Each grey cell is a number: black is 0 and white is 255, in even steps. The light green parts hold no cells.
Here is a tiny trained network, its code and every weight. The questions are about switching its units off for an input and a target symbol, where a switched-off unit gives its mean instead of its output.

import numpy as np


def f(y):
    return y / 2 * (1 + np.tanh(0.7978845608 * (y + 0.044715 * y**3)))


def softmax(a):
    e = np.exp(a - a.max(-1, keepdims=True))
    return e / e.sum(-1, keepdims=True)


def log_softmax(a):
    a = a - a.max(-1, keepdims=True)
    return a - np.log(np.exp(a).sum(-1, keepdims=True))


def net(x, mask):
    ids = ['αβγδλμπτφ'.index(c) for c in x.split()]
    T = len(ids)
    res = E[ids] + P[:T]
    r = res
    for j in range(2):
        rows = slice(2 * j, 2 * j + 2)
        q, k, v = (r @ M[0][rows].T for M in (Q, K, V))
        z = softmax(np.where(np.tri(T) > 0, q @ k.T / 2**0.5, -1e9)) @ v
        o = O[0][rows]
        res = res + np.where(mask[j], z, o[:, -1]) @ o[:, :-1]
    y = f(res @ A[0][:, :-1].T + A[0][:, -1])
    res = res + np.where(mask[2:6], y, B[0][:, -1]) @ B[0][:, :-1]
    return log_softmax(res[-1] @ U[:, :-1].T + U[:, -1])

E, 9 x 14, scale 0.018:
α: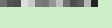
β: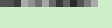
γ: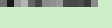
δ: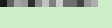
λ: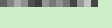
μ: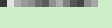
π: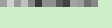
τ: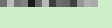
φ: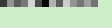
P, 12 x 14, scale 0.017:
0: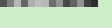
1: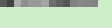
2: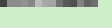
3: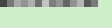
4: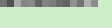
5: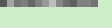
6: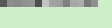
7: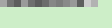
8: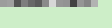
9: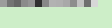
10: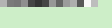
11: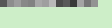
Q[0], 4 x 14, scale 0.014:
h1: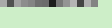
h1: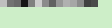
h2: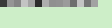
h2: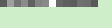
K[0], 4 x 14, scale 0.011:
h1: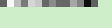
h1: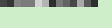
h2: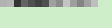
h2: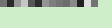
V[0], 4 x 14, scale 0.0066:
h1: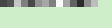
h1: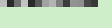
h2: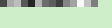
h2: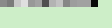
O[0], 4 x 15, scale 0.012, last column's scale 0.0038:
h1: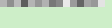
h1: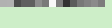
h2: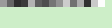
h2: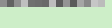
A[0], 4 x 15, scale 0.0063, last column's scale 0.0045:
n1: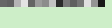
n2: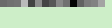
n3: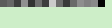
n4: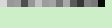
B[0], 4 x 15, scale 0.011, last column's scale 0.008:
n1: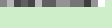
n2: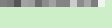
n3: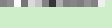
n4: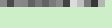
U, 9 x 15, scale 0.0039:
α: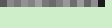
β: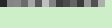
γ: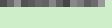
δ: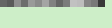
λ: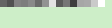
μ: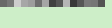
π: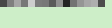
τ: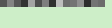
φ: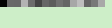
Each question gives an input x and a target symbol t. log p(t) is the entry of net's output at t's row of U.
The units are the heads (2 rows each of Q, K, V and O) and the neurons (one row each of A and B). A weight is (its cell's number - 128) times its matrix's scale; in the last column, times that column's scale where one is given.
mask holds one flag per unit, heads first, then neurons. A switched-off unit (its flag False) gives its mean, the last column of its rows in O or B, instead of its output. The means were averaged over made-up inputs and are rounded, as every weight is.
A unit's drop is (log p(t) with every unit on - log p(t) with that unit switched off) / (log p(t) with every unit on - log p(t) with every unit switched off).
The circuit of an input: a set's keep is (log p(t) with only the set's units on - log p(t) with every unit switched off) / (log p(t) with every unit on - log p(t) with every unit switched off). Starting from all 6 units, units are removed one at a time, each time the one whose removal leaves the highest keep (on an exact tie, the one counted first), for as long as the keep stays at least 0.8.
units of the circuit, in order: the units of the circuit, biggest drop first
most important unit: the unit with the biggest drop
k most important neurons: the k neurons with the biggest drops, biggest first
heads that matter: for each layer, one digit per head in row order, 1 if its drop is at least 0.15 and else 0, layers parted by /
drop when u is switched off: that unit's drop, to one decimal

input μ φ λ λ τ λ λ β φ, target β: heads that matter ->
01
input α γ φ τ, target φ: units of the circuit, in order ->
[h1, n3]
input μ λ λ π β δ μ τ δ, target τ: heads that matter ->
01
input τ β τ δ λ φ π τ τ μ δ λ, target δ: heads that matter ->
10
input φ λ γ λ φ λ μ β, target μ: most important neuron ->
[n2]
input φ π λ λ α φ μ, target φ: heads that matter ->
10
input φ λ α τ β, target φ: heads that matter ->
10
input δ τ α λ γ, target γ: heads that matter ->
11
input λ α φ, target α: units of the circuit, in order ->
[n1, h2]
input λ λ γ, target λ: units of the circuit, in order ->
[h2, h1]
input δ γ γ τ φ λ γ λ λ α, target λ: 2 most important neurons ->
[n3, n1]
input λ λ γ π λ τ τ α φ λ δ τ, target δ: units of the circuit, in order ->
[h1, n4]
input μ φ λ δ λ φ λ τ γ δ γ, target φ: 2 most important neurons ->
[n2, n3]
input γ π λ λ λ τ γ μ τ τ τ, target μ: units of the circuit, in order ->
[h1]
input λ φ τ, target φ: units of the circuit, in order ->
[h1, n2]
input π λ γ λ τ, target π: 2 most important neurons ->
[n3, n1]
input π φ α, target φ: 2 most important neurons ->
[n2, n3]
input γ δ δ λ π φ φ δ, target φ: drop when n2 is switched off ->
0.1
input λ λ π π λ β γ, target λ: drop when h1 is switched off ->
0.2
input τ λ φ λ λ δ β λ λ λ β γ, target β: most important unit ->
h2
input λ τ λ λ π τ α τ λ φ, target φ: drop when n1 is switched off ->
0.0
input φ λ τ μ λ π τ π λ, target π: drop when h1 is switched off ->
1.2
